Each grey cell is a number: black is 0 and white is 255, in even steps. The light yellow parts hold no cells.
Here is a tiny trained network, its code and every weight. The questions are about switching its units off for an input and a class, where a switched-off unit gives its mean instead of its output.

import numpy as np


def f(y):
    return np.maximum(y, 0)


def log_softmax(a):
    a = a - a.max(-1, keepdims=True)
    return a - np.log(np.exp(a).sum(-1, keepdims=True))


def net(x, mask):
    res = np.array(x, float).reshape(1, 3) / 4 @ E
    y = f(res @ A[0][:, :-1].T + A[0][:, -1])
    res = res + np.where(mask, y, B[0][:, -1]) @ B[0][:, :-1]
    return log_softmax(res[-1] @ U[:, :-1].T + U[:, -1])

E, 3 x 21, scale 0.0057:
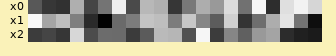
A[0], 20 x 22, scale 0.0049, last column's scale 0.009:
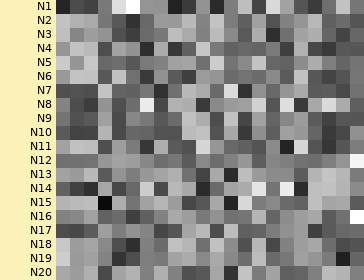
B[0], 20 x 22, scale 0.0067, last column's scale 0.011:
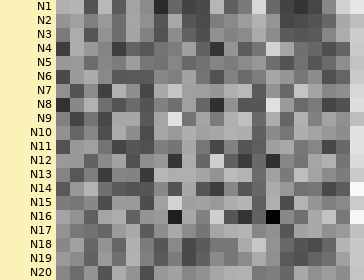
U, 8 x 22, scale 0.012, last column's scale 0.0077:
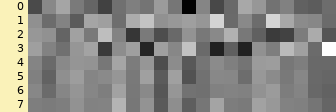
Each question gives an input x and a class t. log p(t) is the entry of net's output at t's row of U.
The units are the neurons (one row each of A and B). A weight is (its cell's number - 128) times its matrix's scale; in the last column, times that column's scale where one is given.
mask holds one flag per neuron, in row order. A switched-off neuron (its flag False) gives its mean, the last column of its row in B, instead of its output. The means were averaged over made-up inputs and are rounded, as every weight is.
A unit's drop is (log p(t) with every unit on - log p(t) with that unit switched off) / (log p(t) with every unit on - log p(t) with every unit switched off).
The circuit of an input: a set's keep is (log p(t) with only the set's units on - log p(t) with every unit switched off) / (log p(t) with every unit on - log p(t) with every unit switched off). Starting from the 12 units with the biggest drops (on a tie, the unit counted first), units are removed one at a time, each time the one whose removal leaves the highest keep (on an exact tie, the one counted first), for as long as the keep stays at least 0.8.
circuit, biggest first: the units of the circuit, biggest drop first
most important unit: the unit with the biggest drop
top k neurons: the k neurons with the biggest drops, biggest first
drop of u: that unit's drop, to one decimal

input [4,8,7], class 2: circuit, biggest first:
(N18)
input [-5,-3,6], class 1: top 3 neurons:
(N17 N14 N10)
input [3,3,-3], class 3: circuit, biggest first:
(N16 N9)
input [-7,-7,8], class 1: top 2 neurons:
(N17 N10)
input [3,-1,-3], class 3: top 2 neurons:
(N4 N11)
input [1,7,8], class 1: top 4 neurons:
(N7 N10 N9 N1)
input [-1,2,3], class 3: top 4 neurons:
(N15 N13 N20 N16)
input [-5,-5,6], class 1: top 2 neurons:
(N17 N14)
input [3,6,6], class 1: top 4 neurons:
(N7 N10 N1 N9)
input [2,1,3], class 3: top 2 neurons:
(N15 N13)
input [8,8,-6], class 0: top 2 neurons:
(N8 N14)
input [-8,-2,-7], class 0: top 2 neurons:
(N4 N11)
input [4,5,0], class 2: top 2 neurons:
(N11 N18)
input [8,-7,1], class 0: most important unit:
N14
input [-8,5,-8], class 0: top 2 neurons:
(N11 N4)
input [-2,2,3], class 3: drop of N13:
0.3
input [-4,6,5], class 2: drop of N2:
0.2
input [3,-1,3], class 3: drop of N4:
0.4
